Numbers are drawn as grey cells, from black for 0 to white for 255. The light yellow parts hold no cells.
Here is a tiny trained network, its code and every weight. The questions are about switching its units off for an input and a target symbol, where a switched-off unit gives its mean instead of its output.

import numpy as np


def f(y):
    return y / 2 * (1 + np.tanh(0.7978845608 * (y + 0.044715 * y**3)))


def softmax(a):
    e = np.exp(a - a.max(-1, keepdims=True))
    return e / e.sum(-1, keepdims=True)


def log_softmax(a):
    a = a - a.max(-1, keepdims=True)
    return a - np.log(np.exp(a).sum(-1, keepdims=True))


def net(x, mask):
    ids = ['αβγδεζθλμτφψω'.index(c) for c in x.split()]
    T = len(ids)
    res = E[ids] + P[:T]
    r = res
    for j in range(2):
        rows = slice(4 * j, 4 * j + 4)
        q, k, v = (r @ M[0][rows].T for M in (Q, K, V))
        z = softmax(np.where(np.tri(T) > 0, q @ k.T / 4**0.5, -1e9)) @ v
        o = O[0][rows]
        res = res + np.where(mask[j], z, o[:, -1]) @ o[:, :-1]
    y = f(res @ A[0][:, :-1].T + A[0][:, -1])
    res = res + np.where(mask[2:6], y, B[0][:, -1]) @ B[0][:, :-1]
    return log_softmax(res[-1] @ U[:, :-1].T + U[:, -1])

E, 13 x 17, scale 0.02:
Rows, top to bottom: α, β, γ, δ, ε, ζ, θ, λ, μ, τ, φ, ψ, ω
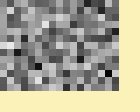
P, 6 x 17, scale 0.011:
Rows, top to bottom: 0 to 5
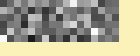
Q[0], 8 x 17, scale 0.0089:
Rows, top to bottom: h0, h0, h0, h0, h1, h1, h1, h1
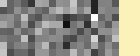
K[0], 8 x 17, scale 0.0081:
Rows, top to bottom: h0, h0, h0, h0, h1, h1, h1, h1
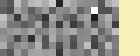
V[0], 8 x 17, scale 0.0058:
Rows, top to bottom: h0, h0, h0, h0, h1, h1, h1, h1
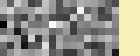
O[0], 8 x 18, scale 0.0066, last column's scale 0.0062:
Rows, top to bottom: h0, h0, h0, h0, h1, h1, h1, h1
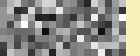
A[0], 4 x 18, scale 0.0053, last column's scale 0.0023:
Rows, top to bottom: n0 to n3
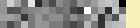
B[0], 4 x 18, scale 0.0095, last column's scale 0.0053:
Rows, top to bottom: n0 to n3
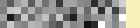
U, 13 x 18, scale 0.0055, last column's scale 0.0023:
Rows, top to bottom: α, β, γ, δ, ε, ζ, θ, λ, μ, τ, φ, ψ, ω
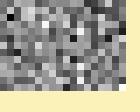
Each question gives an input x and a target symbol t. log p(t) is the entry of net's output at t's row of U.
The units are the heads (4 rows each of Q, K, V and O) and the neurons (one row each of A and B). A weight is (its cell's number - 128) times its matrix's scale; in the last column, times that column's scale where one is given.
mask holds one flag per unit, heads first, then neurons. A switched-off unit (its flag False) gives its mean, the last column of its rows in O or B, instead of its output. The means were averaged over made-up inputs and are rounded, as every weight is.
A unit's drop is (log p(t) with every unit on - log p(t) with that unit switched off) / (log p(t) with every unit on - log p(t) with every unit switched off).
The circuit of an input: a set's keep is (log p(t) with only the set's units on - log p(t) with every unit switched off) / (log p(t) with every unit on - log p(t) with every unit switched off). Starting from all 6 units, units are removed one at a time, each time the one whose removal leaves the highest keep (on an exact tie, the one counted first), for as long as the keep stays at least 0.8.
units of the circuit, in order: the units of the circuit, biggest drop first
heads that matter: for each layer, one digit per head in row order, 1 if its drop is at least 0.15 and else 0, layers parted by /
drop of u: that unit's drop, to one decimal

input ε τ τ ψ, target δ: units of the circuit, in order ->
(h0; h1)
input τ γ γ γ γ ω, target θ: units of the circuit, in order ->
(h0)
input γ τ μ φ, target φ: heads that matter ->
00
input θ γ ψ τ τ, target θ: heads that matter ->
11
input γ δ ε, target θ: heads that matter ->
10
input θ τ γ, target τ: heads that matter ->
01
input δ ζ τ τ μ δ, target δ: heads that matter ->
00
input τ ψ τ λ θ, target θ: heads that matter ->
00
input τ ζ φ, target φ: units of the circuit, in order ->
(n1; h0)
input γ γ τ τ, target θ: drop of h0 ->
1.0
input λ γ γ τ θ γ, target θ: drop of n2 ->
0.1
